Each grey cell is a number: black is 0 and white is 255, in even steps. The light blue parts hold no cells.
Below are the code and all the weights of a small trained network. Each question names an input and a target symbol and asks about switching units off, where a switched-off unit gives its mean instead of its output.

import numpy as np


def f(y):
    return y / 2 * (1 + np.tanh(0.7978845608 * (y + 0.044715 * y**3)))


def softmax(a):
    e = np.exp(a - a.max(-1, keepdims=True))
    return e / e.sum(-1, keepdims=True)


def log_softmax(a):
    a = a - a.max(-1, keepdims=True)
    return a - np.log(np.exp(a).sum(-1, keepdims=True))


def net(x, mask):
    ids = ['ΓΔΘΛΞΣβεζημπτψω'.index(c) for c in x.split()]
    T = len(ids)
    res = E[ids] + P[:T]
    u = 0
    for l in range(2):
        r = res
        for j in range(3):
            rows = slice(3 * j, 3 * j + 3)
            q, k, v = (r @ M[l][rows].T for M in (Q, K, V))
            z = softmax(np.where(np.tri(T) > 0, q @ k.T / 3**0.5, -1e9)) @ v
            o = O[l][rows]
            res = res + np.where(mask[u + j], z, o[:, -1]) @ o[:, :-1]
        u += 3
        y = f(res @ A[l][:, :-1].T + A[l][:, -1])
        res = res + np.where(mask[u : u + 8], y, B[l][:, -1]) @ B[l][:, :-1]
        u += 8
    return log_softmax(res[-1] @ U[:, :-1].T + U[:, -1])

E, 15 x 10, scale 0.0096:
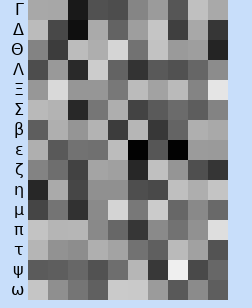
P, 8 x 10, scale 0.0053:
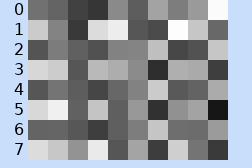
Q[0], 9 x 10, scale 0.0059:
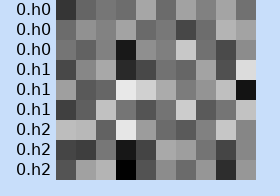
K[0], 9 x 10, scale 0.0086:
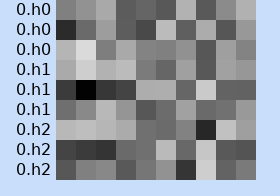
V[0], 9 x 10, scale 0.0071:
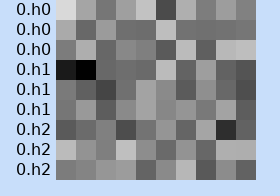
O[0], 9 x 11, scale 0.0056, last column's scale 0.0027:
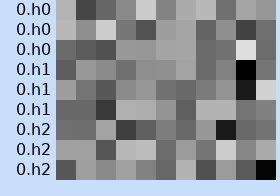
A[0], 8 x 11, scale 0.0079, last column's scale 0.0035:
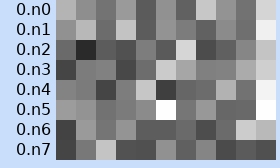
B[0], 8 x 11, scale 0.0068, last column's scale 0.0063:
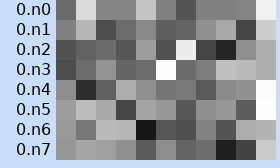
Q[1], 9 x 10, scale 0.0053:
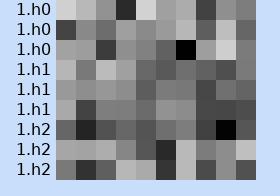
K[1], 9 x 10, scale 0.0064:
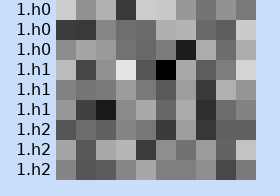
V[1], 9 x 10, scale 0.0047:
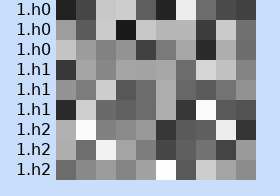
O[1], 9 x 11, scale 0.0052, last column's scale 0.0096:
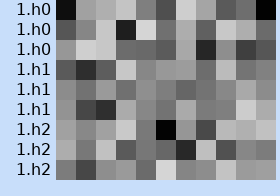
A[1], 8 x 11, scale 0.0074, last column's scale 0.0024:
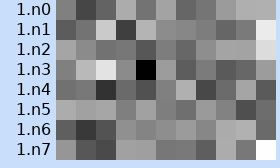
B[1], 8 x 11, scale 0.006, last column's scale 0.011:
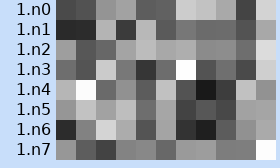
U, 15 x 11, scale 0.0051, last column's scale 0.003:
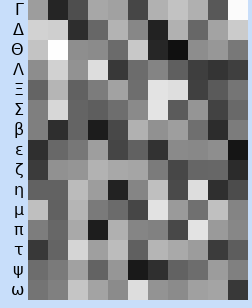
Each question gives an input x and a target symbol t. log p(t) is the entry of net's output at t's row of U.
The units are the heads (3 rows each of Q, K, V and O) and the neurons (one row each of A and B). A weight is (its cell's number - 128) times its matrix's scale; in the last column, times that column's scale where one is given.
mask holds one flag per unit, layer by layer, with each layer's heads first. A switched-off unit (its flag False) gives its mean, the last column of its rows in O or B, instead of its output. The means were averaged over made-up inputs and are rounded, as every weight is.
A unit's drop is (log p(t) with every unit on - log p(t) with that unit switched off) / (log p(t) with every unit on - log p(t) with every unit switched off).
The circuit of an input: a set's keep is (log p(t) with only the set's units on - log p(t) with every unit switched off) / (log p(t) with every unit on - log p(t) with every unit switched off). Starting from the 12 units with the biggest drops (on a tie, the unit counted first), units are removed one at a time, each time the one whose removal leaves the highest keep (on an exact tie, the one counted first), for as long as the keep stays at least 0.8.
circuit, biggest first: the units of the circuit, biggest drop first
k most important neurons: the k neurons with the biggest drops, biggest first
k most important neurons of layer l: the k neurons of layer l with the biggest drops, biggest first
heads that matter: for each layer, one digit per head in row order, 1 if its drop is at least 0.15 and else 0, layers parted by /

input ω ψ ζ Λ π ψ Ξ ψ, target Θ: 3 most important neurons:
0.n7, 1.n5, 0.n5
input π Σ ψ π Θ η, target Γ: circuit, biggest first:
0.h2, 1.n0, 0.n4, 1.h1
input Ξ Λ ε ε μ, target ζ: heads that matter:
100 / 100
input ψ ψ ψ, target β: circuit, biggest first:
0.h2, 1.h2
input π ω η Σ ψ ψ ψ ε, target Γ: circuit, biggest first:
0.h2, 0.n4, 1.n7
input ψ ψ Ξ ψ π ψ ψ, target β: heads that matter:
001 / 000
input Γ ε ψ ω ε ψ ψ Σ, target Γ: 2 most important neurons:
0.n7, 0.n6
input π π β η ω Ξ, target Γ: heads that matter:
101 / 011
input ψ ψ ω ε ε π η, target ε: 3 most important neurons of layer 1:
1.n6, 1.n0, 1.n3
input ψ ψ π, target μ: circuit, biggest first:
0.h1, 1.n3, 0.n6
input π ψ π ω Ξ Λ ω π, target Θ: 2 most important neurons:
0.n6, 1.n5
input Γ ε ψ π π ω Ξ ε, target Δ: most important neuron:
1.n3
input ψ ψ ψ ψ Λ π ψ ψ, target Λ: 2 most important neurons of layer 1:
1.n3, 1.n5
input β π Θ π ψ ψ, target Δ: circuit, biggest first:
0.n0, 1.n3
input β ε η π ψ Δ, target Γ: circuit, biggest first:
0.h2, 1.n7, 0.n7, 0.n4
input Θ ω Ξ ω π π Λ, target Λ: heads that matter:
010 / 100
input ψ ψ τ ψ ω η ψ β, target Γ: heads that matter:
001 / 111
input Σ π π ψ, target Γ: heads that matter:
000 / 011
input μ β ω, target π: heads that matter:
000 / 100
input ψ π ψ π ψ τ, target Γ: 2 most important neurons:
0.n7, 0.n6
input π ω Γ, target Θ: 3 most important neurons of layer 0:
0.n2, 0.n3, 0.n5
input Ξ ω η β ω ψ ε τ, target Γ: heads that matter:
001 / 011
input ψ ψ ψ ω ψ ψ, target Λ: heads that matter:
111 / 000
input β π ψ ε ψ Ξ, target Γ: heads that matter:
001 / 111
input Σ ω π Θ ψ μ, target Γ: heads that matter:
001 / 000
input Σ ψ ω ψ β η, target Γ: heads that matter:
000 / 010
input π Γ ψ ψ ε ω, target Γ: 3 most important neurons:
0.n7, 0.n6, 0.n1
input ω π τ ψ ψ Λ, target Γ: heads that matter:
001 / 000
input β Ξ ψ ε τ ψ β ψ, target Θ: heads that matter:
101 / 000
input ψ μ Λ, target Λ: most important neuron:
0.n6
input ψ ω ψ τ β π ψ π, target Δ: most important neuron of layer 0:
0.n1
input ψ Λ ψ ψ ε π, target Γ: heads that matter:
001 / 010
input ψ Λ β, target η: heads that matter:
100 / 000
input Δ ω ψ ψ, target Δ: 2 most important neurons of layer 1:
1.n3, 1.n6
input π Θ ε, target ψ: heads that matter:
000 / 011
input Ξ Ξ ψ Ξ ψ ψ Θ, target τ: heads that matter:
010 / 100
